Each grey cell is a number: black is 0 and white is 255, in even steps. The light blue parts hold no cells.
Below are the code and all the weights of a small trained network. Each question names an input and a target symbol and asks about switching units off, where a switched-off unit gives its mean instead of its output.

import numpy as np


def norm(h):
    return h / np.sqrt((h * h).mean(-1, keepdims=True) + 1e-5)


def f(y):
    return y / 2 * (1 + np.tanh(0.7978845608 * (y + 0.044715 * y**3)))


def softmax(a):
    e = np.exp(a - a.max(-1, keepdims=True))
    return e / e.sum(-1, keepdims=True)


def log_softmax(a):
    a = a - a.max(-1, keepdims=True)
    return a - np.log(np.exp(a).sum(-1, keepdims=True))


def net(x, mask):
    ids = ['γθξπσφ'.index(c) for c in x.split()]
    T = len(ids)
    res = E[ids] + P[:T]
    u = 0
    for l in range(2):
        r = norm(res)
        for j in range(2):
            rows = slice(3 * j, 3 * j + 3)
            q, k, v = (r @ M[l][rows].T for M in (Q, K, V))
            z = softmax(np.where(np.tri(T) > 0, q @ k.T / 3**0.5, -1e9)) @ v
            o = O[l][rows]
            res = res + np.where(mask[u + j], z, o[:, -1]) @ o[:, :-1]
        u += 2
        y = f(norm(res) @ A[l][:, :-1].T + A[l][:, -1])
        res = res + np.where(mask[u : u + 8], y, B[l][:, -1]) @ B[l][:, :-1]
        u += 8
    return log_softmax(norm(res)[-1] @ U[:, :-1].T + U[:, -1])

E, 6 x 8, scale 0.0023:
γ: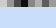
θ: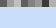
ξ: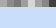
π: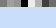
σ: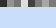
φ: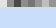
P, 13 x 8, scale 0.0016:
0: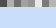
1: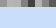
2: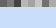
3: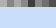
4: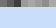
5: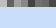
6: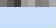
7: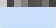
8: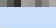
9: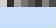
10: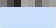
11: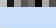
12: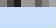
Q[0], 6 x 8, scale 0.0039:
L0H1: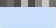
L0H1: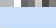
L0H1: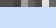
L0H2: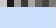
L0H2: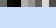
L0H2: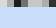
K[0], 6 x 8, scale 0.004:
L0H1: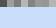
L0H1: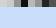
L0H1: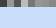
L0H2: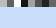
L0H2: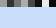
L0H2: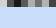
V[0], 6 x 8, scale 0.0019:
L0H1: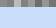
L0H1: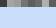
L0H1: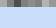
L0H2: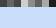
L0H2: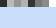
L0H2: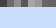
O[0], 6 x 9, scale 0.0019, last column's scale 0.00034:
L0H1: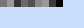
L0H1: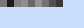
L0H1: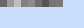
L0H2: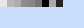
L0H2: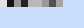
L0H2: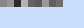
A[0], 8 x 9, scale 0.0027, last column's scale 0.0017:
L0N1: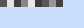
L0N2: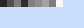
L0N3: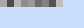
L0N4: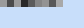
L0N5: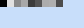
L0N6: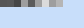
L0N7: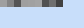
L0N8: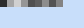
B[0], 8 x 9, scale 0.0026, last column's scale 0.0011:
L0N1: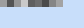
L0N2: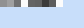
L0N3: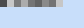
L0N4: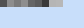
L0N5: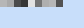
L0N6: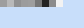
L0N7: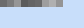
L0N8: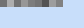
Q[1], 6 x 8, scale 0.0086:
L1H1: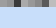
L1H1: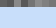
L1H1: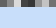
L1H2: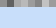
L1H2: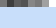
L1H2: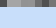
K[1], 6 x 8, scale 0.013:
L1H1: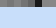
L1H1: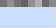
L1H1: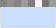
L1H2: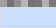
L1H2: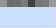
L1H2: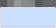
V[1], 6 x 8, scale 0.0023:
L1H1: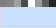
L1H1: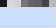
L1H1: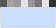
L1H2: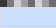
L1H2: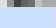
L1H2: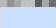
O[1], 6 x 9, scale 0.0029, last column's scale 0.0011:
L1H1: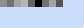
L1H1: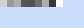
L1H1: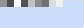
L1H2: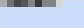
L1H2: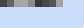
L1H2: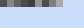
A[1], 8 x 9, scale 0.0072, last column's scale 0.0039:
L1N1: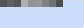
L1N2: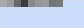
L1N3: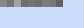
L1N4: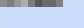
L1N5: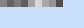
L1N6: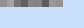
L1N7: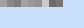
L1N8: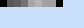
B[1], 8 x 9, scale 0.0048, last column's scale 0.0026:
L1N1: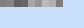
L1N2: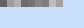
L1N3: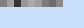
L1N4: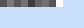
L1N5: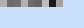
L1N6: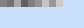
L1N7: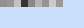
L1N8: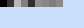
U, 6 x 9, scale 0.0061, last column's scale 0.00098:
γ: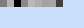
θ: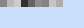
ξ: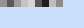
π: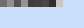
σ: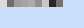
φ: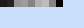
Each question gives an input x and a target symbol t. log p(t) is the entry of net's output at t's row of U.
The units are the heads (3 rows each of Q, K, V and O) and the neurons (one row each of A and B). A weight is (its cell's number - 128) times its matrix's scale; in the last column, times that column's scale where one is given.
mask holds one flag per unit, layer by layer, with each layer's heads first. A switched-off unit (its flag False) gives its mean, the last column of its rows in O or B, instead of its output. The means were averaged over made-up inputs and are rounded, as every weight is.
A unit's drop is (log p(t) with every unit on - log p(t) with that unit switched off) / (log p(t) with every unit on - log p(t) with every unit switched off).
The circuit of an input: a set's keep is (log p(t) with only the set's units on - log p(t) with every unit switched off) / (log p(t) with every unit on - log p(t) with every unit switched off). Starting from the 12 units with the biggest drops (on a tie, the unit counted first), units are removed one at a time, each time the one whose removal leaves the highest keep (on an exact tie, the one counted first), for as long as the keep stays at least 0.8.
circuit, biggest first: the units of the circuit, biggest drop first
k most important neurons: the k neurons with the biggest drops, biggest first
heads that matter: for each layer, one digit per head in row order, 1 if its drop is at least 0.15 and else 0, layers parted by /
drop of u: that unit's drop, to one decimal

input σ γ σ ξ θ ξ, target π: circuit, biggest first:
(L0H2 L1N4)
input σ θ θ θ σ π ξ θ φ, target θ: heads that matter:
00 / 10
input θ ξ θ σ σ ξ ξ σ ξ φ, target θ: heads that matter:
01 / 00
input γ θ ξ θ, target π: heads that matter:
00 / 10
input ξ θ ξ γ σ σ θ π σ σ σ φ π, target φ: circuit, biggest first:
(L1H1 L1N8)
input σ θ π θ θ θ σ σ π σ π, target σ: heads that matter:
00 / 10
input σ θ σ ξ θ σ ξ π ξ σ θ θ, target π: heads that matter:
00 / 00
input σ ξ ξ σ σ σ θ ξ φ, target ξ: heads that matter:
00 / 11
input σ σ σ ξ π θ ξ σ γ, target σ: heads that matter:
00 / 11
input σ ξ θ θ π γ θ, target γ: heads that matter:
00 / 10
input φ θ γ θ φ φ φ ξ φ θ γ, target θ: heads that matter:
11 / 10
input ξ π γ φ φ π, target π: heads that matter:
01 / 10
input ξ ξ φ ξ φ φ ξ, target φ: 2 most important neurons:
(L1N8 L0N2)
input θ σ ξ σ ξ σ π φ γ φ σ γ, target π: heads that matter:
00 / 01
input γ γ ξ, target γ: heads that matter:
00 / 11
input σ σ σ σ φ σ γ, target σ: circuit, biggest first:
(L1N5 L1H1)
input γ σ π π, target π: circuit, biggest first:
(L1H1)
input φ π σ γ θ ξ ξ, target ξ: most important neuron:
(L0N1)
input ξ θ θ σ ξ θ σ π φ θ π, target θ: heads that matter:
00 / 11
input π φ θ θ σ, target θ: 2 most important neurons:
(L1N7 L0N6)
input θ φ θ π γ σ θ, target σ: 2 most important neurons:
(L0N2 L1N5)
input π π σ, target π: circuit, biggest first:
(L0H2 L1H1 L1N4)
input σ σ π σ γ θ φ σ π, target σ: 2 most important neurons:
(L1N5 L0N1)
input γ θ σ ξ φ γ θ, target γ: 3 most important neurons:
(L0N2 L1N1 L0N4)
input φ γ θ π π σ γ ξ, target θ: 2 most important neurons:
(L1N7 L0N2)
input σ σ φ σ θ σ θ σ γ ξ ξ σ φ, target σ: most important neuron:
(L1N5)
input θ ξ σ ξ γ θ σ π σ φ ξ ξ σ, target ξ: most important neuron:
(L0N6)
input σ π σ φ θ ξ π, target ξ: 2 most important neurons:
(L0N1 L0N2)
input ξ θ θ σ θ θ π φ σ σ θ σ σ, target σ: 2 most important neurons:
(L1N5 L0N6)
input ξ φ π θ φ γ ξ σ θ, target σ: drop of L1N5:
0.2
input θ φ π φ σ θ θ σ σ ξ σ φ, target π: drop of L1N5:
0.0
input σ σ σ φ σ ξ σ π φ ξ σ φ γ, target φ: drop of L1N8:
0.3
